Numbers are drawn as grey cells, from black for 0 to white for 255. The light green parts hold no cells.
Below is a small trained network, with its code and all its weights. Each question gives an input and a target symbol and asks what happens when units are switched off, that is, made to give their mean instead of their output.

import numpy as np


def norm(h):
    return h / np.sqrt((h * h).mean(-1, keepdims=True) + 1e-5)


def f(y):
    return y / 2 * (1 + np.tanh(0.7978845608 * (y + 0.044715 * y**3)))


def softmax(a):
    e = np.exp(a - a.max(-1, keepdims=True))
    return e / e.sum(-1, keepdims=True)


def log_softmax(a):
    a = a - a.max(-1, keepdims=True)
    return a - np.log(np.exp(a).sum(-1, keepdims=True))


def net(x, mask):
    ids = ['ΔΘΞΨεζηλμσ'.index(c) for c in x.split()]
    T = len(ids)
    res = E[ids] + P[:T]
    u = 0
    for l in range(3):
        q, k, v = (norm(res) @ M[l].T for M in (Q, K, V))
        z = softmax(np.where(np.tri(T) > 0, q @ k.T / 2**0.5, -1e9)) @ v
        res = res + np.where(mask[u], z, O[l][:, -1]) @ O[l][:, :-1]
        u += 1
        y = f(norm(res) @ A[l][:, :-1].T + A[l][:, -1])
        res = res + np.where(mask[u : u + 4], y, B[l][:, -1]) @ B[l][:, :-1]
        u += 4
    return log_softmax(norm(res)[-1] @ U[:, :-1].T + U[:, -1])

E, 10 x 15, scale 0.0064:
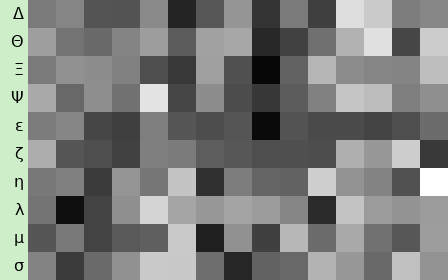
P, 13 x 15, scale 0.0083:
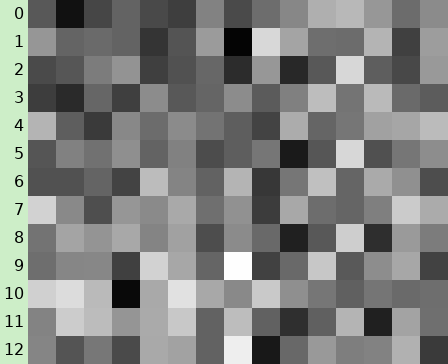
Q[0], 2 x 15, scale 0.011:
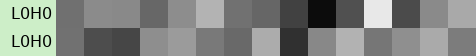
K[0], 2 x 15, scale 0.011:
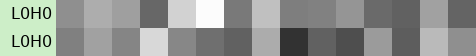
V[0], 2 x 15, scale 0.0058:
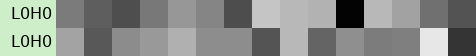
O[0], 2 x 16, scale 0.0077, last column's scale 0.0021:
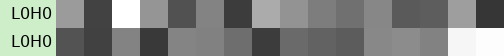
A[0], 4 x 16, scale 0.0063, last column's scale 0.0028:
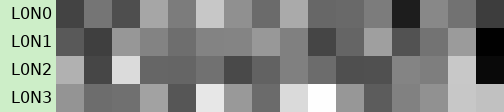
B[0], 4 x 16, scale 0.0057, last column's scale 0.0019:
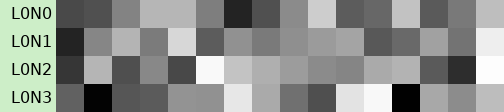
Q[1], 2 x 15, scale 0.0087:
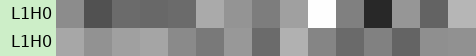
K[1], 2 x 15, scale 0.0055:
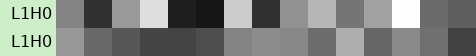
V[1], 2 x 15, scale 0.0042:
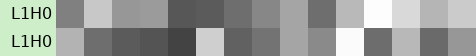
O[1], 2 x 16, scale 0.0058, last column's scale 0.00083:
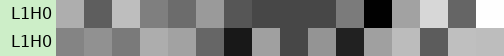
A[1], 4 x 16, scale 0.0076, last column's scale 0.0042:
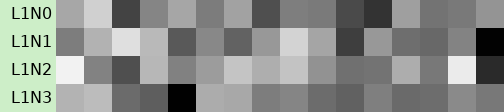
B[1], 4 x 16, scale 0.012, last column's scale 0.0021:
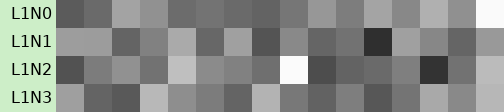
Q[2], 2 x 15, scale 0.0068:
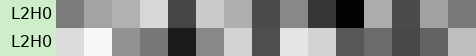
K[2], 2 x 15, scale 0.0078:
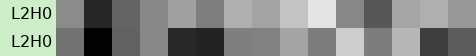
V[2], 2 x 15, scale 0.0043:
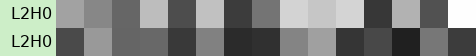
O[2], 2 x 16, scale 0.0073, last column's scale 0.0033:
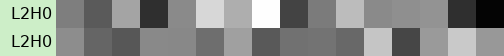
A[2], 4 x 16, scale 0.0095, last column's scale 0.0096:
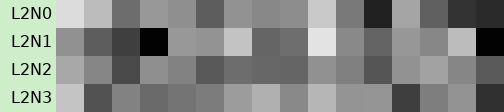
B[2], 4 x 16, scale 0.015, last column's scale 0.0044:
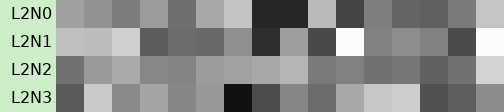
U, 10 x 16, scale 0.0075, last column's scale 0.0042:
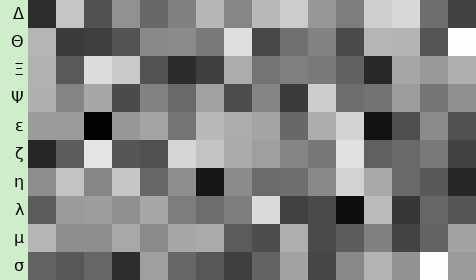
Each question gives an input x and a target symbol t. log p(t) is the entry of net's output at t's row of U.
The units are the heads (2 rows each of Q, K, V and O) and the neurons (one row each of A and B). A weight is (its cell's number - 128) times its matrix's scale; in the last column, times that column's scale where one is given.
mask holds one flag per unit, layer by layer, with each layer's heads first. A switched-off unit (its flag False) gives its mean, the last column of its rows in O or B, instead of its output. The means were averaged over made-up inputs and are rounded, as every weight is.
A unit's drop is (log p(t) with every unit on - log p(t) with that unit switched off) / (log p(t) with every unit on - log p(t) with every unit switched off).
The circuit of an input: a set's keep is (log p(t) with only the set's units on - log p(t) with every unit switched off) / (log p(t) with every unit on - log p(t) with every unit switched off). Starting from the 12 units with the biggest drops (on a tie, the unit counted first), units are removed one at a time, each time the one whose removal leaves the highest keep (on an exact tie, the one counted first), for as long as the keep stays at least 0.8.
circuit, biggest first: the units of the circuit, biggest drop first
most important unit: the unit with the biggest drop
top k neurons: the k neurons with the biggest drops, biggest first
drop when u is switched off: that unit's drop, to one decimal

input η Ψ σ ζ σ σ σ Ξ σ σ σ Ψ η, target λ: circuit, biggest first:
L2H0, L2N2
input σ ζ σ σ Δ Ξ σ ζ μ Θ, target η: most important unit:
L0H0
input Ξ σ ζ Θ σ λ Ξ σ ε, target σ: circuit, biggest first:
L0H0, L2N1
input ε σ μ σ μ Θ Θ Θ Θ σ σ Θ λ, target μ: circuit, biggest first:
L2H0, L2N0, L0H0
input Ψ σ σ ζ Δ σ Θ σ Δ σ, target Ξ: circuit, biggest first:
L0H0, L2N1
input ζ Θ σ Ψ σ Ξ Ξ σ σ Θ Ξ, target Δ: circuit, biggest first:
L0H0, L1N0
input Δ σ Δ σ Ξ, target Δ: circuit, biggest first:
L1N0, L0H0
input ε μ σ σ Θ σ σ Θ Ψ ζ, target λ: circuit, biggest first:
L2H0, L2N2
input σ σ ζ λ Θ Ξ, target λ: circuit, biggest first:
L0H0, L1N1, L0N2, L0N3
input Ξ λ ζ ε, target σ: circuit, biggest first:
L2N1, L2H0
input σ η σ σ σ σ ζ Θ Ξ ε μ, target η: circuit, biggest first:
L0N3, L2N3, L0H0
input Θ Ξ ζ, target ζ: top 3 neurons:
L0N1, L0N2, L2N1
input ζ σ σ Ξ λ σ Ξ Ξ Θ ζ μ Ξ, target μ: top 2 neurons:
L1N1, L2N0
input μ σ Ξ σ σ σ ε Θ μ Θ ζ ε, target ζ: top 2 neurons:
L0N1, L0N2
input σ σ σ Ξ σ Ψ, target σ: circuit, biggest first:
L2N1, L0H0
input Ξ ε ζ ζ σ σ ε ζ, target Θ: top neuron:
L0N2
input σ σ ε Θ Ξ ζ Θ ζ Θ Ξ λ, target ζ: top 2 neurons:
L0N3, L0N2
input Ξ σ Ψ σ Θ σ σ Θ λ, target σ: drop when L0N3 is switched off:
0.0
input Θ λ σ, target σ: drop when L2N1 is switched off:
0.2
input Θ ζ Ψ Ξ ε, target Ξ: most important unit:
L1N0
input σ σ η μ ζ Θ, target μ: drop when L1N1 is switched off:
1.6
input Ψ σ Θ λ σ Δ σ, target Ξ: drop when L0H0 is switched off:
0.6
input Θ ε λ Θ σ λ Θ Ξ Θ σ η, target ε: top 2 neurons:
L0N3, L2N1
